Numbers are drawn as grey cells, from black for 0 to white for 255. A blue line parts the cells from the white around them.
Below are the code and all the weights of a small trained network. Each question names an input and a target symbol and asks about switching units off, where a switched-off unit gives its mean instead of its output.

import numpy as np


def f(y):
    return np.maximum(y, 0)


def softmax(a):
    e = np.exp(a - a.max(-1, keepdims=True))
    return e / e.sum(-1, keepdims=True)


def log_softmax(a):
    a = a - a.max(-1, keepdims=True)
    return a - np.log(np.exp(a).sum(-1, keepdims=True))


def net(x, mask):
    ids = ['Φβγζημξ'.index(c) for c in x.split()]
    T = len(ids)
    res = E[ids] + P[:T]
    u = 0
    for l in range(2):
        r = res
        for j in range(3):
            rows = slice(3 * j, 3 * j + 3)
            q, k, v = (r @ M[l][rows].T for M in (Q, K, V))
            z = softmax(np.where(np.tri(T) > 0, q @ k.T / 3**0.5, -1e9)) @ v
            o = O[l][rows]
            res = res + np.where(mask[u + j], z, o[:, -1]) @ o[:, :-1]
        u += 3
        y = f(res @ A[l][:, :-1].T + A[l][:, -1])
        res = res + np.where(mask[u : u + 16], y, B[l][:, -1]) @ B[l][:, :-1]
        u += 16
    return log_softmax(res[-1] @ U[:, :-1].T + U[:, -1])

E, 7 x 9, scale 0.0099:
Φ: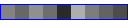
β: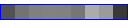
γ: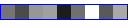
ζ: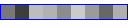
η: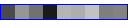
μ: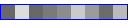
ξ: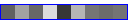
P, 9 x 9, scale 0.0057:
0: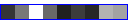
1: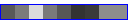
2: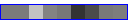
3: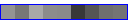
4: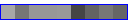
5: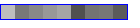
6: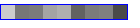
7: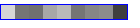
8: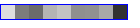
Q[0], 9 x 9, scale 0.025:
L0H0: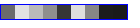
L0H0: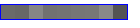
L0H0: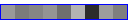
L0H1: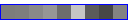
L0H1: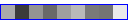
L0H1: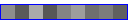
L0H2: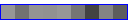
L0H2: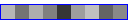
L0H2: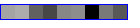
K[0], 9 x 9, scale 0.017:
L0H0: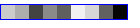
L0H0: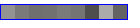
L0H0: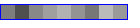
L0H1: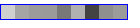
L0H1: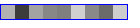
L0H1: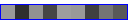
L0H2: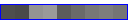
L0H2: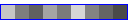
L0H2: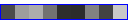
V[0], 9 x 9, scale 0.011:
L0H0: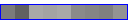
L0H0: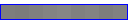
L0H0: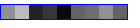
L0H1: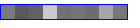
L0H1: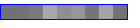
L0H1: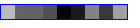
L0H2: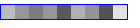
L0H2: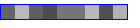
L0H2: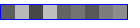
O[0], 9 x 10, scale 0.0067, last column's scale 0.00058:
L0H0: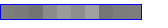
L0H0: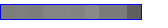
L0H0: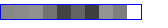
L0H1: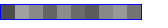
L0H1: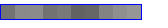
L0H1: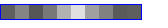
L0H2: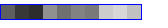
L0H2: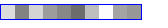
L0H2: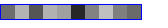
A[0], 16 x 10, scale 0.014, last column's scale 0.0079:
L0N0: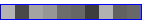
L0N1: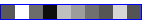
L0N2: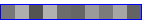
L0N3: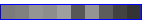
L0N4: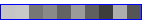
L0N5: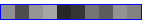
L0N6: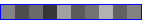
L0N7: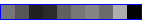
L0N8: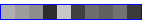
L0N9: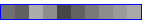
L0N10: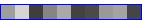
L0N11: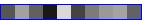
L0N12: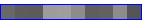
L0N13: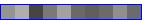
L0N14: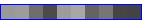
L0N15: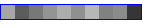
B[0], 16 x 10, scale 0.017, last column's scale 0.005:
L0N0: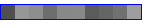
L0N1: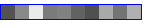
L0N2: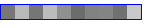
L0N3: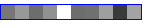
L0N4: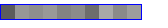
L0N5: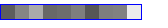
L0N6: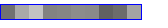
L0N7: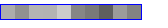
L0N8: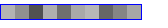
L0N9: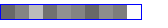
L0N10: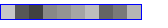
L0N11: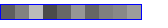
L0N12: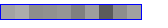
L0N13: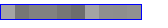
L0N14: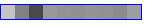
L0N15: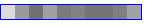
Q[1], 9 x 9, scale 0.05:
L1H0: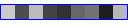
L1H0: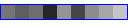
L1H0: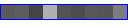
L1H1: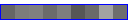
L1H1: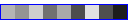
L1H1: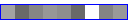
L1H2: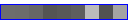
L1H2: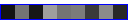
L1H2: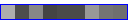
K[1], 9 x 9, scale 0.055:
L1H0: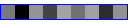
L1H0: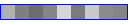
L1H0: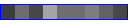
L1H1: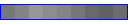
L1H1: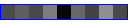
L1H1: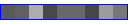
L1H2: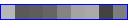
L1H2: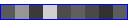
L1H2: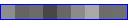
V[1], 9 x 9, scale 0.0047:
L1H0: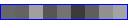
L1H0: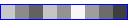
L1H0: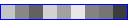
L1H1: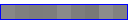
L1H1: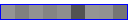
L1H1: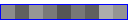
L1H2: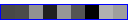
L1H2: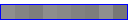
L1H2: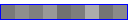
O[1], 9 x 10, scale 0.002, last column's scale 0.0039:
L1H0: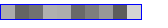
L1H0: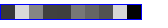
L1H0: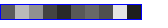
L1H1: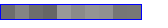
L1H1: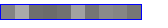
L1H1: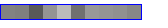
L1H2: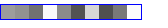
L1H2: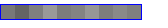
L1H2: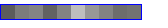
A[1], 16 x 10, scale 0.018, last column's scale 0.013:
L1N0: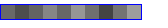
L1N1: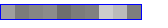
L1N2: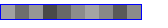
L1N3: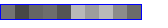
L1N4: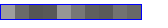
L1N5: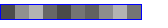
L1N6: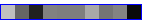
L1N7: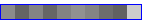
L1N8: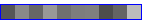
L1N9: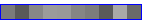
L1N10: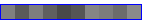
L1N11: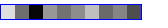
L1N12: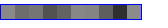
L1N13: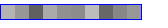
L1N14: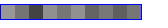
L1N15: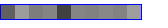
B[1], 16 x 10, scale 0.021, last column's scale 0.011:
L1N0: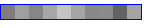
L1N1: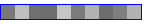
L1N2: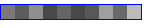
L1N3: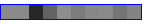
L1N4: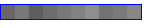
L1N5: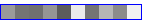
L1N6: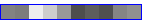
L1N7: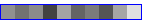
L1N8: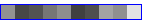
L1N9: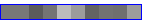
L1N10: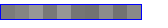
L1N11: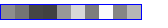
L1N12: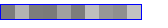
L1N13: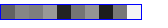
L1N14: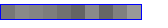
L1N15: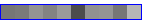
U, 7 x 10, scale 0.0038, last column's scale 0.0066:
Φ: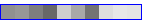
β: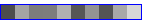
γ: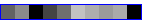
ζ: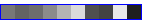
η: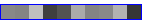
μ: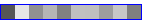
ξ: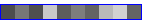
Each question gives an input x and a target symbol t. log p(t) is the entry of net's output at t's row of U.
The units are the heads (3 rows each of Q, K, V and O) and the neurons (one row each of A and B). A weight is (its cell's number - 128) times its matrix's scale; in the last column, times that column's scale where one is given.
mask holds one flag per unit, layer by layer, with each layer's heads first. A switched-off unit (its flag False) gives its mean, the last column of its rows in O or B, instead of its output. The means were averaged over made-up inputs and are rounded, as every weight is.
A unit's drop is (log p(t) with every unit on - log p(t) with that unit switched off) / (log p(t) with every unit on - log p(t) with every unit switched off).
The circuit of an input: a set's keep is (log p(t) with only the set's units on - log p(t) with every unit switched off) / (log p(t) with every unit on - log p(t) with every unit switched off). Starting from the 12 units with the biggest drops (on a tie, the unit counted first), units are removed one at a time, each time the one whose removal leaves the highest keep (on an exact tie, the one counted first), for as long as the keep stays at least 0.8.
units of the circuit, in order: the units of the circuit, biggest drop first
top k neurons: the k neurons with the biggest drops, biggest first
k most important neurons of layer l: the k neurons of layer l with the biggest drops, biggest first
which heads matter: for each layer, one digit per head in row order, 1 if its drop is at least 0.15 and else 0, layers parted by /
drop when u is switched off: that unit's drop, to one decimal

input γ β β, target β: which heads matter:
011 / 000
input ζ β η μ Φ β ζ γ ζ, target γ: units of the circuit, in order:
L0H0, L1N11, L0N15, L1N13
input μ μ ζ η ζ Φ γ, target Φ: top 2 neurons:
L1N13, L0N5
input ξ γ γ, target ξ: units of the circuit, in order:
L0H2, L1N8, L1N7, L0N2
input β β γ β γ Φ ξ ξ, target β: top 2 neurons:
L0N10, L1N5
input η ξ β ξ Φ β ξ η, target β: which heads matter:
001 / 000
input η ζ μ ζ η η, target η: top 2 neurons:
L1N13, L1N2
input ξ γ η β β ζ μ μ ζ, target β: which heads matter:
110 / 000
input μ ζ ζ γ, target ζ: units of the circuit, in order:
L0N7, L0H2, L1N9, L1N12
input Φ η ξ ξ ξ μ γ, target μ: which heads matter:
001 / 000
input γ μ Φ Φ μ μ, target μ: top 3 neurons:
L1N13, L1N6, L1N8
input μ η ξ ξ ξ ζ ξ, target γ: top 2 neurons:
L1N11, L0N10
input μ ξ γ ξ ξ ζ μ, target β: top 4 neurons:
L0N1, L0N10, L0N11, L1N5
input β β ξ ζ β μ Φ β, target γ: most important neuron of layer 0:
L0N14
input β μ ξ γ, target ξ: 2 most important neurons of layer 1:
L1N7, L1N11
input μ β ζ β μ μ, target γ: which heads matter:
011 / 000
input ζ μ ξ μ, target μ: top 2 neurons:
L1N8, L1N7
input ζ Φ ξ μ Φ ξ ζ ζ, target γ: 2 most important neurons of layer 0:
L0N15, L0N1
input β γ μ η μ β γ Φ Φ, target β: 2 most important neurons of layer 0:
L0N14, L0N9
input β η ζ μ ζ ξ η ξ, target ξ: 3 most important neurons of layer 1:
L1N7, L1N8, L1N1
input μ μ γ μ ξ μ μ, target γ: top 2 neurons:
L1N11, L1N13
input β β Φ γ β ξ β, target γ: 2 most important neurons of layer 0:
L0N8, L0N14
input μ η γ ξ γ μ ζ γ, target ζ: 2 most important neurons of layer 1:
L1N13, L1N9
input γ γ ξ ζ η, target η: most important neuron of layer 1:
L1N2
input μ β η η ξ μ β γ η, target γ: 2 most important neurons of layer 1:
L1N11, L1N13
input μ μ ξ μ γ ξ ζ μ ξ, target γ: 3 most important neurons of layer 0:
L0N10, L0N1, L0N9
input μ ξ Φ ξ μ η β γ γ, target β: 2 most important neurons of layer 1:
L1N5, L1N11
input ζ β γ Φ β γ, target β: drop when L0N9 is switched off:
0.1
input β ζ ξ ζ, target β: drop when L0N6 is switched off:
0.0
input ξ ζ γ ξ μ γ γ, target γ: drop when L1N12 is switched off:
0.1
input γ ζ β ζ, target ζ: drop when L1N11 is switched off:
-0.1
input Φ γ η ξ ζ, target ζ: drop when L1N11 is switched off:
0.3
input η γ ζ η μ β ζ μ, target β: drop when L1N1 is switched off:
0.2
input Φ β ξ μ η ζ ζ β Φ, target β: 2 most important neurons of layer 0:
L0N10, L0N0
